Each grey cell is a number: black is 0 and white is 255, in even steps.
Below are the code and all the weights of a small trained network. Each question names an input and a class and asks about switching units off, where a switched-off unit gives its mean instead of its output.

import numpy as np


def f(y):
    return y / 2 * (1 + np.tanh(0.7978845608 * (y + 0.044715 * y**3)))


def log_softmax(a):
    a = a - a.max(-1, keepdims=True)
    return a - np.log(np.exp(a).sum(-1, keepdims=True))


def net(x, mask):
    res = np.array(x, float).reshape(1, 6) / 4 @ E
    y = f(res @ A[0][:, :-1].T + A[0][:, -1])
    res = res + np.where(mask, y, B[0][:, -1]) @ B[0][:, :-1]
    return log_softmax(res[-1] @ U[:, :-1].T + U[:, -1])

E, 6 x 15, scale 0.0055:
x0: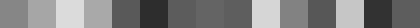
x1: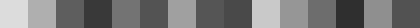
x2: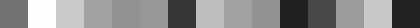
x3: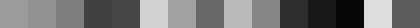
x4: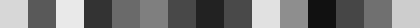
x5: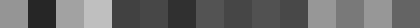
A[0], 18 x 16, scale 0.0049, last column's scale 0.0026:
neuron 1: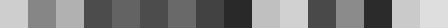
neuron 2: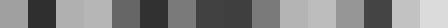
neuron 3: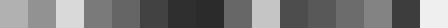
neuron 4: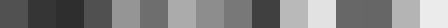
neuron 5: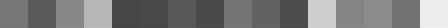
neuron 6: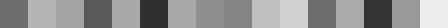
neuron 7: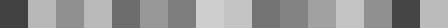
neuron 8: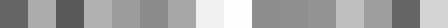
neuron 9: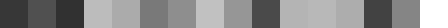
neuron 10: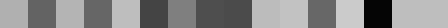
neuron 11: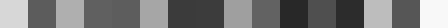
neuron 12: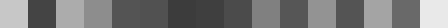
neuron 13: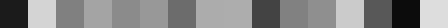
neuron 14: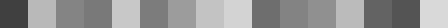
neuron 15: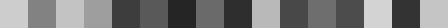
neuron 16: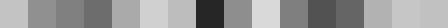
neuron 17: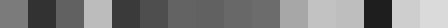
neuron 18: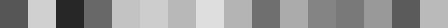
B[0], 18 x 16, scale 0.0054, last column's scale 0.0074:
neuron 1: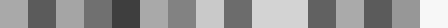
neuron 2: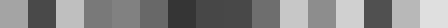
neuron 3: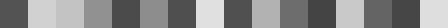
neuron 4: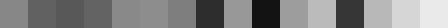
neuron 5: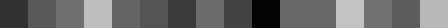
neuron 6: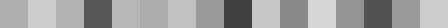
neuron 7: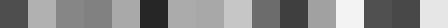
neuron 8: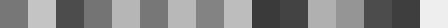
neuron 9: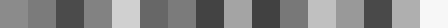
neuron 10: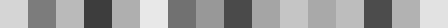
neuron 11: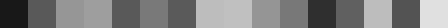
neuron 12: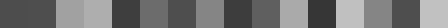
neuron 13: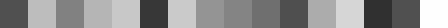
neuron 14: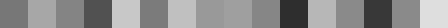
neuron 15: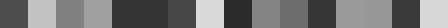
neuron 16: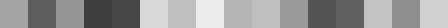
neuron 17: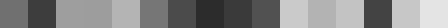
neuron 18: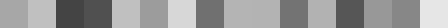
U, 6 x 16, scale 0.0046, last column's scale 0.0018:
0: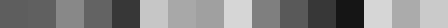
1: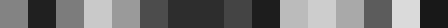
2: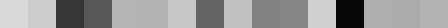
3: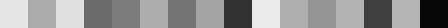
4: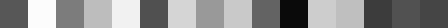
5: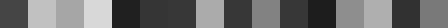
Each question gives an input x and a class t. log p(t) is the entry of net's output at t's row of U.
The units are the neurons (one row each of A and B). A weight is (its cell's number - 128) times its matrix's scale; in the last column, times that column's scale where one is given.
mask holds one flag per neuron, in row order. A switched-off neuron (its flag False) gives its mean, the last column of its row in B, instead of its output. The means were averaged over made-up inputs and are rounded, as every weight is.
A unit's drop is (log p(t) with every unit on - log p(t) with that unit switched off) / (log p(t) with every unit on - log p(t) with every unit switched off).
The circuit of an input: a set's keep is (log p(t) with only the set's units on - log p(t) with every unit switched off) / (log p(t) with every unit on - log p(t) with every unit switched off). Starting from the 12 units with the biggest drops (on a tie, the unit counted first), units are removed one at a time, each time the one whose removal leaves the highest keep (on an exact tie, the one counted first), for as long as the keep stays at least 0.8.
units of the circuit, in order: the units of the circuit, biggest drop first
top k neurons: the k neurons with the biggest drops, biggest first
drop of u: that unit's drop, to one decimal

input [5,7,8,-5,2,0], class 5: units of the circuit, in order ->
[neuron 15]
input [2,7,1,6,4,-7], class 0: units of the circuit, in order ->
[neuron 16; neuron 11]
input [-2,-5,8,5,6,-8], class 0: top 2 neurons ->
[neuron 16; neuron 11]
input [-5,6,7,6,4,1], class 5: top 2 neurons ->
[neuron 15; neuron 3]
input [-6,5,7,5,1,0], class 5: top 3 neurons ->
[neuron 15; neuron 4; neuron 3]
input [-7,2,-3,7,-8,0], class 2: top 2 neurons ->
[neuron 4; neuron 18]
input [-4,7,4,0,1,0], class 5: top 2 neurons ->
[neuron 15; neuron 4]
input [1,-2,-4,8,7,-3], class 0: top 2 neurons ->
[neuron 16; neuron 11]
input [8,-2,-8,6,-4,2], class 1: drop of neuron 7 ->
0.0
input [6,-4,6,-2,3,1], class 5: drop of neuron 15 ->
0.1
